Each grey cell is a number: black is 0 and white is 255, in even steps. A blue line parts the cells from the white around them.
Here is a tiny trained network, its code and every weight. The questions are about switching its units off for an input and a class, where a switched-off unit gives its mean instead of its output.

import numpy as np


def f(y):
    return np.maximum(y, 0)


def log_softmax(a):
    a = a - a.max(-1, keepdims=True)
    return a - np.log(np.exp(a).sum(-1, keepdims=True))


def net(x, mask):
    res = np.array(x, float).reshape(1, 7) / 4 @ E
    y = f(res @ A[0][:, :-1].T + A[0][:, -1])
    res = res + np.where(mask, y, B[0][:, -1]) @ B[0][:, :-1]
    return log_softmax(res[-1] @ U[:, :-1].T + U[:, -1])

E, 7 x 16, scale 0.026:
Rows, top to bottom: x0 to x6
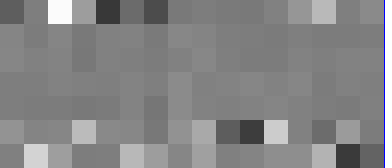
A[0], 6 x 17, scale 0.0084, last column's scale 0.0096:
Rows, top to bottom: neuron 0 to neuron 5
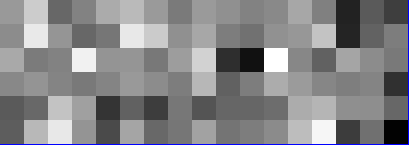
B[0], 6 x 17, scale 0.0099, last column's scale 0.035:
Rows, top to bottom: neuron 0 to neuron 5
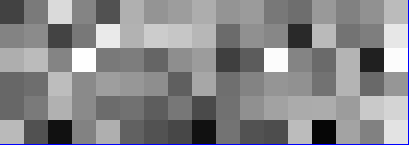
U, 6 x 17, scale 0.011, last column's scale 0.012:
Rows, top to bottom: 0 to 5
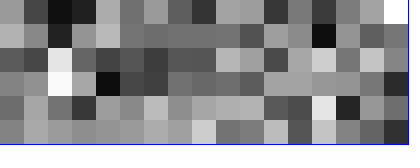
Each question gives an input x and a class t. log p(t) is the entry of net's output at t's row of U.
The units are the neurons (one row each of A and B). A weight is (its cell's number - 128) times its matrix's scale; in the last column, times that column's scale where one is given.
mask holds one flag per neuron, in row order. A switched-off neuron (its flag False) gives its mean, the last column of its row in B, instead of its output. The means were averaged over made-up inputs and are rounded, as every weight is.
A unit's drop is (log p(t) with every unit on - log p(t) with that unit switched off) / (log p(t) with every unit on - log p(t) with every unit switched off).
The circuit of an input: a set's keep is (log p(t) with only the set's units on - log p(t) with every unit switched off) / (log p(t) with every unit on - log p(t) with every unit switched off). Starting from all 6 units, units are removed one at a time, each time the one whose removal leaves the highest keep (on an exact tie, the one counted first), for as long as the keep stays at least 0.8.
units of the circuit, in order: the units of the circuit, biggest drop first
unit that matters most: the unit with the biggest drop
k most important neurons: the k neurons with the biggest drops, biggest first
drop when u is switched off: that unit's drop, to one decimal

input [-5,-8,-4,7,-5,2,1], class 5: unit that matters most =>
neuron 5
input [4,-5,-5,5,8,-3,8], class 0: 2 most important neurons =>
[neuron 5; neuron 2]
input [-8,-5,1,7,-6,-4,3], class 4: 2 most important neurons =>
[neuron 2; neuron 5]
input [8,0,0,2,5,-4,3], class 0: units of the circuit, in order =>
[neuron 5; neuron 2]
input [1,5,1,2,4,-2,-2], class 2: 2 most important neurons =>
[neuron 2; neuron 5]
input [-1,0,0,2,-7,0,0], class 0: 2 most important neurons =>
[neuron 2; neuron 1]
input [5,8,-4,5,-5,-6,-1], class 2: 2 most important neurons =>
[neuron 2; neuron 4]
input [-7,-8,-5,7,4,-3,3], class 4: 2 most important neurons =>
[neuron 2; neuron 5]
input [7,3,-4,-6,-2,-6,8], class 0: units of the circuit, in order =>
[neuron 5; neuron 2]
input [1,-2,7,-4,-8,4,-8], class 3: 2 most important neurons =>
[neuron 5; neuron 1]
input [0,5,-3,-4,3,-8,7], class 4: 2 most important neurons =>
[neuron 1; neuron 0]
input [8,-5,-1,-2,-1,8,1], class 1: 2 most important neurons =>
[neuron 5; neuron 0]
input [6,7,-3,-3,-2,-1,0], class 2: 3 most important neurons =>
[neuron 2; neuron 4; neuron 1]
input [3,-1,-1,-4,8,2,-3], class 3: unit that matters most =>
neuron 1
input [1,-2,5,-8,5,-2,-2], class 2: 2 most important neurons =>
[neuron 2; neuron 5]
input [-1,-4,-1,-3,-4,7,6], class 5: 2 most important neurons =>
[neuron 1; neuron 0]
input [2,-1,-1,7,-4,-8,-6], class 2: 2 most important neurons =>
[neuron 5; neuron 2]
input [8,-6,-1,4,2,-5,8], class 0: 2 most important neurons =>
[neuron 5; neuron 2]
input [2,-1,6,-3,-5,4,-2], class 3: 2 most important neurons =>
[neuron 1; neuron 5]
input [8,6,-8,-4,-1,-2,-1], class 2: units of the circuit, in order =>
[neuron 2]
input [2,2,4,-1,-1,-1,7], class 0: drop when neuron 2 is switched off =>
0.6
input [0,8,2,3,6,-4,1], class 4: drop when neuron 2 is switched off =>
0.6
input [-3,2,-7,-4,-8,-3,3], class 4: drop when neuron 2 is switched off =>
0.5
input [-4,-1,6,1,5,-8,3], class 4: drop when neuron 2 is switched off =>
0.1
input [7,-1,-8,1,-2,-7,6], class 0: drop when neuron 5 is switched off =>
1.0
